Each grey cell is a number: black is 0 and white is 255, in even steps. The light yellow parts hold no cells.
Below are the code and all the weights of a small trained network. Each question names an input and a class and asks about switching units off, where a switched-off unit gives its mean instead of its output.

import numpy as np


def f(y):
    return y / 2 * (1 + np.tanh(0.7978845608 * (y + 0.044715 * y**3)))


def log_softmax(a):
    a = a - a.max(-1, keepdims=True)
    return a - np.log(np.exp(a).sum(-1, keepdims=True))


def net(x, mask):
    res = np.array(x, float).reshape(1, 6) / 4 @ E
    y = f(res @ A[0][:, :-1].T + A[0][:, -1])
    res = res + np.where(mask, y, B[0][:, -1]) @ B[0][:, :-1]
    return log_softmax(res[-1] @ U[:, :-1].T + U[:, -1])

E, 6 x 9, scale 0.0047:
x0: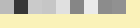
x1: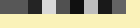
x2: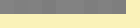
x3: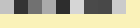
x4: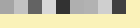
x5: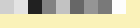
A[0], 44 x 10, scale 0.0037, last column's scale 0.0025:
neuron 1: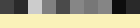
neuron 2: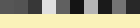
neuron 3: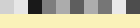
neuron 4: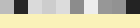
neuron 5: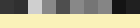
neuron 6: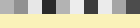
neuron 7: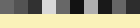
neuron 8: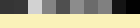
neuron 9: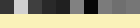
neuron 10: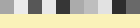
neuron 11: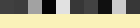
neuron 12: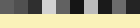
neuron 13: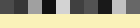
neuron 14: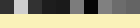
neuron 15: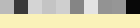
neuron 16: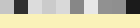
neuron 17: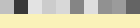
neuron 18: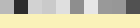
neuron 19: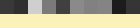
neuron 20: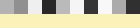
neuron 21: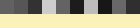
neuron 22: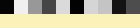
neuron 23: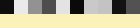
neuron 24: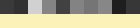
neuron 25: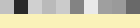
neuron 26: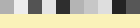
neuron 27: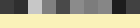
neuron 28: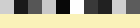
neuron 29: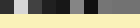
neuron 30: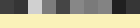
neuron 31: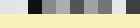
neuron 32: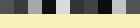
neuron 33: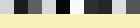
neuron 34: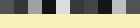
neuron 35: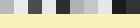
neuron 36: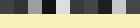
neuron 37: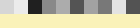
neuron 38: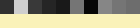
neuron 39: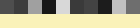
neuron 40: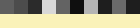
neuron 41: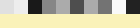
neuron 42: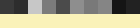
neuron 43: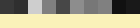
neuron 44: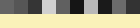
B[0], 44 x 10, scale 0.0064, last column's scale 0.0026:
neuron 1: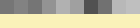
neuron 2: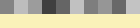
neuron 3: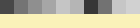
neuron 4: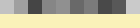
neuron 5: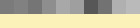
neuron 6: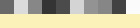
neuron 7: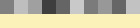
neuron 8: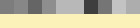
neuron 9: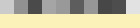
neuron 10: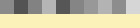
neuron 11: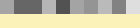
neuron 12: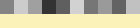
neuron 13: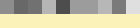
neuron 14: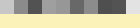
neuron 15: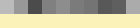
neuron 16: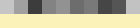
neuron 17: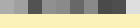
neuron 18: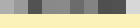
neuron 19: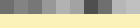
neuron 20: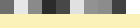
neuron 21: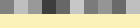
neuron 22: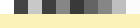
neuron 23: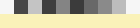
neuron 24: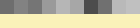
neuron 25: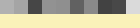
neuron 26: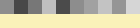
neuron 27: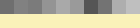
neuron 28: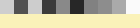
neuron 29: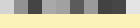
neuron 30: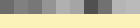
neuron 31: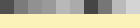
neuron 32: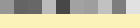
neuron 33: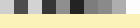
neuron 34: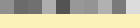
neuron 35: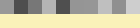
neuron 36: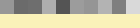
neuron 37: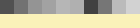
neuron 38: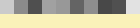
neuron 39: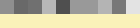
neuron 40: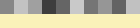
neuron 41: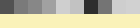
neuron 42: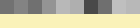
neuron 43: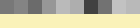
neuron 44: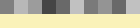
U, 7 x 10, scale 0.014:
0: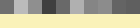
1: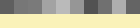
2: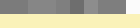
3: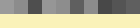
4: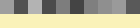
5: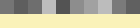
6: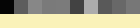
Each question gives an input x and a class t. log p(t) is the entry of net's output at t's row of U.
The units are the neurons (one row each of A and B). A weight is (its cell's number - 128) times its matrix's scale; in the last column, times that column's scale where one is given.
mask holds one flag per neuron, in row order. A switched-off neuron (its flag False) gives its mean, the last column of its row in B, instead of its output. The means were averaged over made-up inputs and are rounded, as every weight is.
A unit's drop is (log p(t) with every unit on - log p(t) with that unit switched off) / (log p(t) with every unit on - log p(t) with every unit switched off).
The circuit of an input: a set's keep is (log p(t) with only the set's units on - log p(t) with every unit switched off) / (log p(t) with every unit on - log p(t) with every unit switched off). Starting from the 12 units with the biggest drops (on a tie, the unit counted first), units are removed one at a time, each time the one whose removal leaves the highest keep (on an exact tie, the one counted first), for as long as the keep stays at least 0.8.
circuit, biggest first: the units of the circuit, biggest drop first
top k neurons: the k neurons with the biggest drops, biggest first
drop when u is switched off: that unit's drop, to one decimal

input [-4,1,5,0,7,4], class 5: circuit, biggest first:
(neuron 26; neuron 35)
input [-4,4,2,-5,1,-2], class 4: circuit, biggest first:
(neuron 22; neuron 23)
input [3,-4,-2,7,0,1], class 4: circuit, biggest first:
(neuron 33; neuron 28)
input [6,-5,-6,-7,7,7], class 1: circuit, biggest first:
(neuron 41; neuron 3)
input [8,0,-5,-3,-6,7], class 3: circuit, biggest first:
(neuron 25; neuron 17)
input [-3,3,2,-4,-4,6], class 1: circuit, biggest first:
(neuron 41; neuron 3)
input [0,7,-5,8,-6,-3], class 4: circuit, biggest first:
(neuron 33)
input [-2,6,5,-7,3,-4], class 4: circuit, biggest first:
(neuron 22; neuron 23)
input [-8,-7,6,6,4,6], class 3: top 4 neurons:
(neuron 29; neuron 9; neuron 38; neuron 14)
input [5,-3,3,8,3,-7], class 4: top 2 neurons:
(neuron 33; neuron 28)
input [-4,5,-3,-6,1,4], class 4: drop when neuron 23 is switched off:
0.5
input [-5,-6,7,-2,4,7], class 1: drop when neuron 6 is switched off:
-0.1
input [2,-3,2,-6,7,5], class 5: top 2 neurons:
(neuron 26; neuron 35)
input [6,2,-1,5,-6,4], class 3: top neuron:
(neuron 25)
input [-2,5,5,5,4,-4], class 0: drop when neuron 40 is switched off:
0.3
